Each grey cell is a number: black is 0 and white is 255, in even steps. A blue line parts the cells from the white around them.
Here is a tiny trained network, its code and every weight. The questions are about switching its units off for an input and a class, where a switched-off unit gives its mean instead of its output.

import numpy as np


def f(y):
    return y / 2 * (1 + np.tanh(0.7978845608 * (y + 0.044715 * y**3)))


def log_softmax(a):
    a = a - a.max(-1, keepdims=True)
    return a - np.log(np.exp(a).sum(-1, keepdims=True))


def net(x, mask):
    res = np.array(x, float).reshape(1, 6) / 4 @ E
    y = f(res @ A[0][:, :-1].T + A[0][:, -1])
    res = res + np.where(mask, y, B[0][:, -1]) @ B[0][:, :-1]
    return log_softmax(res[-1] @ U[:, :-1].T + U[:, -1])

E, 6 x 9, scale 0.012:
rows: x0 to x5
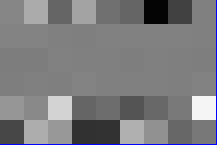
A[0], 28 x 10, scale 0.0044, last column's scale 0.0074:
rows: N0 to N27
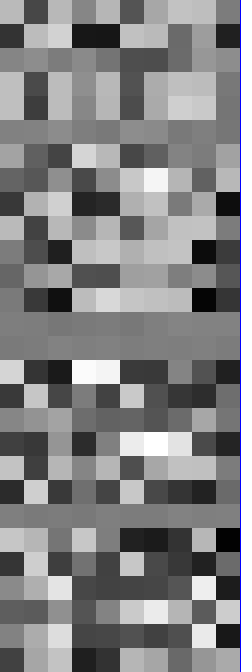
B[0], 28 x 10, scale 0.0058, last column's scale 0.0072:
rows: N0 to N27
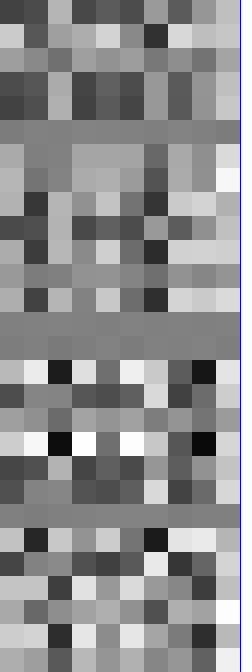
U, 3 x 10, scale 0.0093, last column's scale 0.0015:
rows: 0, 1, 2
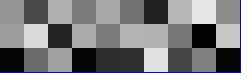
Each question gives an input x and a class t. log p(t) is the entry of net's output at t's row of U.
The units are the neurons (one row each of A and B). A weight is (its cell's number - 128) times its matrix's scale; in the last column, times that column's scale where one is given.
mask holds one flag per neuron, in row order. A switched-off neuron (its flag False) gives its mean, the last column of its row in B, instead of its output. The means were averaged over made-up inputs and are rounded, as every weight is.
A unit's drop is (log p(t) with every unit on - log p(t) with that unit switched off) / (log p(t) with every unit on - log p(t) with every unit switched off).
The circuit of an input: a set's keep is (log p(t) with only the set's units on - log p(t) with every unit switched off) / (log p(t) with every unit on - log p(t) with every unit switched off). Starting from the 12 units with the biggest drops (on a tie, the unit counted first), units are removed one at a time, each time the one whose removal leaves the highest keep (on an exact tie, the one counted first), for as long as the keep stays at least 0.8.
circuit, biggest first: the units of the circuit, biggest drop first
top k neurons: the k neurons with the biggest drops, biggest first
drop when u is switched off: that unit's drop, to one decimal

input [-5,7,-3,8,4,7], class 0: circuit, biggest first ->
[N1]
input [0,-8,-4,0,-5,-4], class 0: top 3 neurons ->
[N12; N10; N18]
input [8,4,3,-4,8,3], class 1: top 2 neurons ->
[N26; N24]
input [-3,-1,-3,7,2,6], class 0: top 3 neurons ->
[N8; N1; N15]
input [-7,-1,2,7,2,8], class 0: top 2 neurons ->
[N8; N1]
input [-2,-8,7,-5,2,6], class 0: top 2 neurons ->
[N8; N1]
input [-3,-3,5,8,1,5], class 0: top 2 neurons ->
[N15; N8]
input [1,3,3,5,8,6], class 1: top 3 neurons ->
[N26; N24; N27]
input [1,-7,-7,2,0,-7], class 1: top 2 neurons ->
[N15; N25]
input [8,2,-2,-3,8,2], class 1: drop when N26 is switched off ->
0.7
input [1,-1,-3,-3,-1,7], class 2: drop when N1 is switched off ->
-0.1
